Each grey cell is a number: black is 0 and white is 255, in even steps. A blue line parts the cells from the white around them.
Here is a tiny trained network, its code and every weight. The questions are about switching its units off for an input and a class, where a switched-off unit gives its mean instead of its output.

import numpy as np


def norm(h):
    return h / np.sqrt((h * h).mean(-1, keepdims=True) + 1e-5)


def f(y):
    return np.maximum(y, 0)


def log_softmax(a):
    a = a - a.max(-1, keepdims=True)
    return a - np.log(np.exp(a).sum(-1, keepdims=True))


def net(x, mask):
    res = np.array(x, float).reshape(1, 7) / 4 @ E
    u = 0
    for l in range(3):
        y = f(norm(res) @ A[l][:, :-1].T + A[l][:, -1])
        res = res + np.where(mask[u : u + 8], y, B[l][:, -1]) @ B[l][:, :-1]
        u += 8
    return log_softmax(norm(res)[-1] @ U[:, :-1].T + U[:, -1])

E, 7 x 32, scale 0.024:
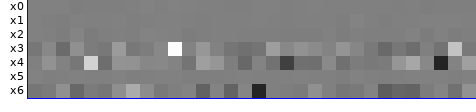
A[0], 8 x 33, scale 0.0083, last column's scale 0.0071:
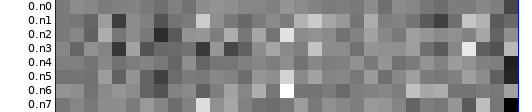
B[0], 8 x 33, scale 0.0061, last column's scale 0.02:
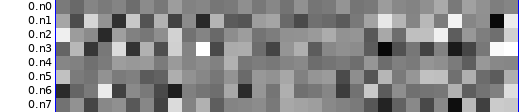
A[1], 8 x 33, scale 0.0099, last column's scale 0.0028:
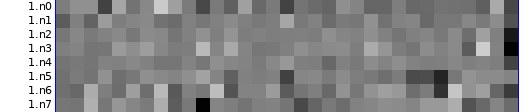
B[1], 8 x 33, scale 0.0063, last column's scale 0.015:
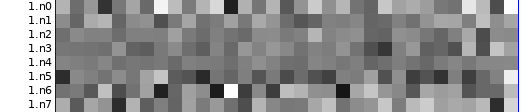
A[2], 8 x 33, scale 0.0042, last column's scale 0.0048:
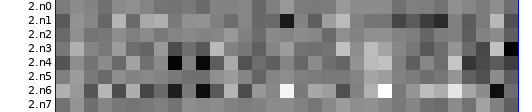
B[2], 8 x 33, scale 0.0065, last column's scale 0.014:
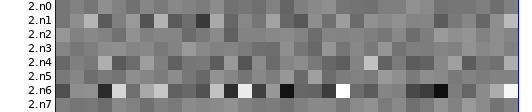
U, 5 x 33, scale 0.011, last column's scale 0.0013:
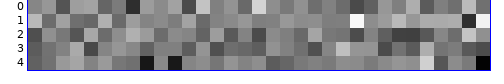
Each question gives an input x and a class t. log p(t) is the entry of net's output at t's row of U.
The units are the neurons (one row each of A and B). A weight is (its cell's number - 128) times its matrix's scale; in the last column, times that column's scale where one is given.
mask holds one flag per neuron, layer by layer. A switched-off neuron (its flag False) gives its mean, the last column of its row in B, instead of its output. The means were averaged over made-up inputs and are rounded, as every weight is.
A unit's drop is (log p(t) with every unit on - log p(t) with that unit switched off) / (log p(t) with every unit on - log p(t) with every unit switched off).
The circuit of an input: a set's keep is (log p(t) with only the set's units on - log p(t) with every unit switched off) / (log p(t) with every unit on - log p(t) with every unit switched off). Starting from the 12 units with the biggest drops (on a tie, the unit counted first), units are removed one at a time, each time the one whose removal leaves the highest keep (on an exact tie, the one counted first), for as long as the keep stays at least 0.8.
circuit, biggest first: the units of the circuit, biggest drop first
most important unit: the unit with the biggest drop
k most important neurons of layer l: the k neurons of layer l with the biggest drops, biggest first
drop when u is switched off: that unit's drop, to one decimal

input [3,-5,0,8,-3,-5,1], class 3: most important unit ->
0.n1
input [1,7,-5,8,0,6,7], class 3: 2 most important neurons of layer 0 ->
[0.n3 0.n1]
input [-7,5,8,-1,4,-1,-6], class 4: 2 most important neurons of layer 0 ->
[0.n3 0.n6]
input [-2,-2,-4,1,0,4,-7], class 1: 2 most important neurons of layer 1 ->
[1.n5 1.n6]
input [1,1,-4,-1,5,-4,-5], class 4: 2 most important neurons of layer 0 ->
[0.n3 0.n6]
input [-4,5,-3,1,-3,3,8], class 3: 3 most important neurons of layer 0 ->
[0.n1 0.n7 0.n2]
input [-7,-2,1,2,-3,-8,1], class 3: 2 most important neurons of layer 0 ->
[0.n1 0.n3]
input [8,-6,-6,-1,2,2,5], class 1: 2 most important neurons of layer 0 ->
[0.n3 0.n7]
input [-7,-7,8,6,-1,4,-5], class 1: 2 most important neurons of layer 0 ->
[0.n1 0.n3]
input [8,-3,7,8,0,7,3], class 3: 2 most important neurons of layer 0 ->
[0.n1 0.n3]
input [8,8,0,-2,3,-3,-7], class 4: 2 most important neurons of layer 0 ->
[0.n3 0.n6]
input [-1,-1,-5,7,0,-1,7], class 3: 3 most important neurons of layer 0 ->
[0.n3 0.n1 0.n2]
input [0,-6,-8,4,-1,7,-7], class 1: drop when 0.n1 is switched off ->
0.1
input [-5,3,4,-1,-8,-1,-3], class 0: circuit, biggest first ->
[0.n3]
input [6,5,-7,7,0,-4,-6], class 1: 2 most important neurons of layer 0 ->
[0.n3 0.n1]
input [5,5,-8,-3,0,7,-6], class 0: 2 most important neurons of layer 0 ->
[0.n1 0.n2]
